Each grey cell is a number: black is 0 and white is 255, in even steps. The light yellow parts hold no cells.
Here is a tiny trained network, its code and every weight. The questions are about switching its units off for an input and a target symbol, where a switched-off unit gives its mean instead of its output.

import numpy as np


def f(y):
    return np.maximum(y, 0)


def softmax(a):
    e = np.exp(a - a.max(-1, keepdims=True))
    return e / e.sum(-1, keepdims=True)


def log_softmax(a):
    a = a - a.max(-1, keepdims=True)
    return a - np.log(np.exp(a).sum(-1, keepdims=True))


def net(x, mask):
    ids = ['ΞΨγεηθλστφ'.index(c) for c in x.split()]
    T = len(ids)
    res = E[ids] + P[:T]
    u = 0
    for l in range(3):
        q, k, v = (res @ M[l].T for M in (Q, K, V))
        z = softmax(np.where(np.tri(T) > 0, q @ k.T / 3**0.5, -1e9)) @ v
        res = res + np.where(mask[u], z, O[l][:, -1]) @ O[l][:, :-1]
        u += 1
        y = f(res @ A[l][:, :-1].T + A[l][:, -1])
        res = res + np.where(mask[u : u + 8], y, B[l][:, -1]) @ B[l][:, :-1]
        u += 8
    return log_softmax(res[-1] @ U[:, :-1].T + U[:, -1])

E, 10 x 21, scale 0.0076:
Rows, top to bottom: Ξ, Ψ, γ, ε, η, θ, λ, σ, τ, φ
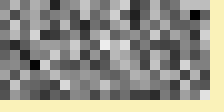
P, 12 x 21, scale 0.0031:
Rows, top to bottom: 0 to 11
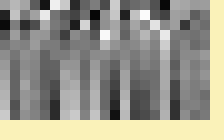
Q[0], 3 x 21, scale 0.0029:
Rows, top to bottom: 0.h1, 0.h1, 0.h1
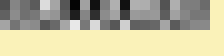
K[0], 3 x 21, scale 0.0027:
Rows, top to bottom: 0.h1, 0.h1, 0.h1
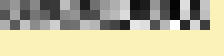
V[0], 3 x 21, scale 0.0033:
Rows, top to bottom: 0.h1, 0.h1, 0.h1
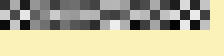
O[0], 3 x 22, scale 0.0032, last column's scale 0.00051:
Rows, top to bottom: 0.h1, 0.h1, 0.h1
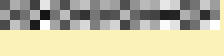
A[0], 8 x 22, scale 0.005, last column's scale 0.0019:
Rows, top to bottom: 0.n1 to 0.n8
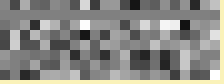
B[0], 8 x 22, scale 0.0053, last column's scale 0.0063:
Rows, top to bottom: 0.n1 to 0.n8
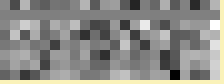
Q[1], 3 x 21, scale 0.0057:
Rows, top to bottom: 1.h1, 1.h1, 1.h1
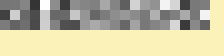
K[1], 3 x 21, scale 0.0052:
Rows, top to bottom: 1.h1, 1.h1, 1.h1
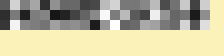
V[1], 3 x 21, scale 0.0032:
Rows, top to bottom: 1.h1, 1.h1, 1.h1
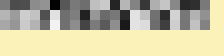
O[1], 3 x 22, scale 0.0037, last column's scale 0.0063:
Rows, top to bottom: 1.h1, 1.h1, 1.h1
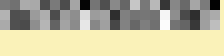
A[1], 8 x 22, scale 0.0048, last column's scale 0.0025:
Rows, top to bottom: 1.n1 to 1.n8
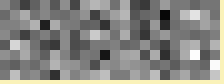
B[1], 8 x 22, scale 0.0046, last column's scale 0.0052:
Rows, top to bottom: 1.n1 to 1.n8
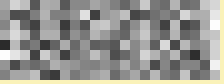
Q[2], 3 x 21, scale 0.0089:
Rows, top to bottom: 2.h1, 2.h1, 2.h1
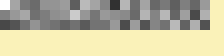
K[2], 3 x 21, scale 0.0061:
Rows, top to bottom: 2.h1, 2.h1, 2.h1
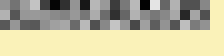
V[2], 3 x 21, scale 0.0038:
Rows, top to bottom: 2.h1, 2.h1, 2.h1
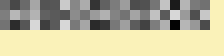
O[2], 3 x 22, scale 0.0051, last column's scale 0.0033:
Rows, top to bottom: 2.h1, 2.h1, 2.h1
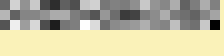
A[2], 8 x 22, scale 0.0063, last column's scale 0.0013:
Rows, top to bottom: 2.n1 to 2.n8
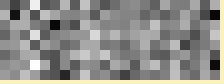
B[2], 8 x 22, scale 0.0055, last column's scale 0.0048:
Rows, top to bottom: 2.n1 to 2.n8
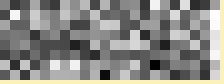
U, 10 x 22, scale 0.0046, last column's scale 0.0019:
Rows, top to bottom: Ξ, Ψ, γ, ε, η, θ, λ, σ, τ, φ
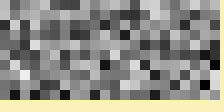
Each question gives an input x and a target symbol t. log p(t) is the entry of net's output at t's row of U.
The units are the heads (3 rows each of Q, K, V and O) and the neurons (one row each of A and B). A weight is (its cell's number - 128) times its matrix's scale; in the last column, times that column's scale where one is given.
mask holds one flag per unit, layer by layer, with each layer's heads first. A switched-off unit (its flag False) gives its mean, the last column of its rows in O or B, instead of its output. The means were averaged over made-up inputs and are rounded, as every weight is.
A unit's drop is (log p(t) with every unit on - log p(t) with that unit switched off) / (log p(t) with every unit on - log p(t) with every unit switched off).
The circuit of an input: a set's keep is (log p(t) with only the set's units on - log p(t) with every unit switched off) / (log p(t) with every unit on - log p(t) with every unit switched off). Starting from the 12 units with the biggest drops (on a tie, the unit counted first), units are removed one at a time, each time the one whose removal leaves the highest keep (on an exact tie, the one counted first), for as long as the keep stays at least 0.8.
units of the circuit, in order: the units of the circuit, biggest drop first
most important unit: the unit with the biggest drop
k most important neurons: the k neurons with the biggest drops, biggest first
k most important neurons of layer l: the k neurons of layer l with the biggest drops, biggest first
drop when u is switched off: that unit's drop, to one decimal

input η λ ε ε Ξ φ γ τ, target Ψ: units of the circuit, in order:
0.h1, 2.h1, 2.n5
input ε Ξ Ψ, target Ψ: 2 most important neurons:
0.n3, 0.n1
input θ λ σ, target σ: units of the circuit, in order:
0.n3, 0.h1, 2.n5
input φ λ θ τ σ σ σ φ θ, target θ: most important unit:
0.n3
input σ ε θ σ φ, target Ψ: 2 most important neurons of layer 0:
0.n6, 0.n7
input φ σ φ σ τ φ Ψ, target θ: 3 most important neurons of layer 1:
1.n1, 1.n4, 1.n3
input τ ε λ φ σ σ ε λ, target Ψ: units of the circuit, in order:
2.h1, 2.n5
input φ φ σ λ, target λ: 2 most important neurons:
2.n2, 0.n5
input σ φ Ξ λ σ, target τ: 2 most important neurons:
0.n3, 0.n6
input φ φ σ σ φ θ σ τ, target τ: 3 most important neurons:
1.n1, 1.n4, 0.n3
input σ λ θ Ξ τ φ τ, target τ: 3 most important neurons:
1.n3, 1.n6, 0.n3
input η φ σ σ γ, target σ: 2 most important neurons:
0.n3, 2.n7
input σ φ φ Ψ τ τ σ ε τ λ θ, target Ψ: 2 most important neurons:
0.n3, 2.n5
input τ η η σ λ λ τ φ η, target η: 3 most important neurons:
2.n2, 1.n2, 0.n8
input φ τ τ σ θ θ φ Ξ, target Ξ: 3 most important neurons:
0.n3, 1.n2, 1.n6
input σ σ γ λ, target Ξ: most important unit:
1.h1
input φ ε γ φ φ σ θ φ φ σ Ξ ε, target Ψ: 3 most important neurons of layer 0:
0.n3, 0.n8, 0.n5
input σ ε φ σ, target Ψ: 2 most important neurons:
0.n3, 1.n3
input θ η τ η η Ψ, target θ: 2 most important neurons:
2.n8, 0.n1
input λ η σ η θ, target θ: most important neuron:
0.n8
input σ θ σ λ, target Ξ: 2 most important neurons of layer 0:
0.n6, 0.n3
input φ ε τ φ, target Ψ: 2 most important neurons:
0.n3, 0.n1
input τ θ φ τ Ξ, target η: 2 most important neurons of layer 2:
2.n7, 2.n3
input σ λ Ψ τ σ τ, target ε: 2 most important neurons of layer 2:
2.n4, 2.n3
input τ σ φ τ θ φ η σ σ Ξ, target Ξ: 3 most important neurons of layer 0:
0.n3, 0.n6, 0.n7
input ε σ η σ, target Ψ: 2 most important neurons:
0.n3, 2.n1
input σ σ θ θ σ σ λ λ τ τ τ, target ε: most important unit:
1.n3
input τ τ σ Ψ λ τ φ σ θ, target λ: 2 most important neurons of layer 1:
1.n3, 1.n4
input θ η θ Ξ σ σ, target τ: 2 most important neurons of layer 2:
2.n1, 2.n5
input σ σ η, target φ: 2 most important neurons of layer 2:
2.n6, 2.n2
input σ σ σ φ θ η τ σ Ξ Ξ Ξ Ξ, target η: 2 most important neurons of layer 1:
1.n2, 1.n3
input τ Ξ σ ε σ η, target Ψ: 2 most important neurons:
0.n3, 2.n5
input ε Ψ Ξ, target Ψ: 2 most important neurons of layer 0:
0.n3, 0.n5
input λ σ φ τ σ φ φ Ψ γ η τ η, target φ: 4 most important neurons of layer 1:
1.n1, 1.n3, 1.n4, 1.n6
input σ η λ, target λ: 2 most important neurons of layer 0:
0.n3, 0.n8
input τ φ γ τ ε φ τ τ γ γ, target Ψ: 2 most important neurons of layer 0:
0.n3, 0.n8
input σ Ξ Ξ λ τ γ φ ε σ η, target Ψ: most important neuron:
2.n5
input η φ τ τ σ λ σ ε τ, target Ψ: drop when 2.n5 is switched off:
0.2
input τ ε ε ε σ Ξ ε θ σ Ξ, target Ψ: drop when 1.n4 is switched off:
-0.1
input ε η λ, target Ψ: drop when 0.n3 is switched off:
0.7
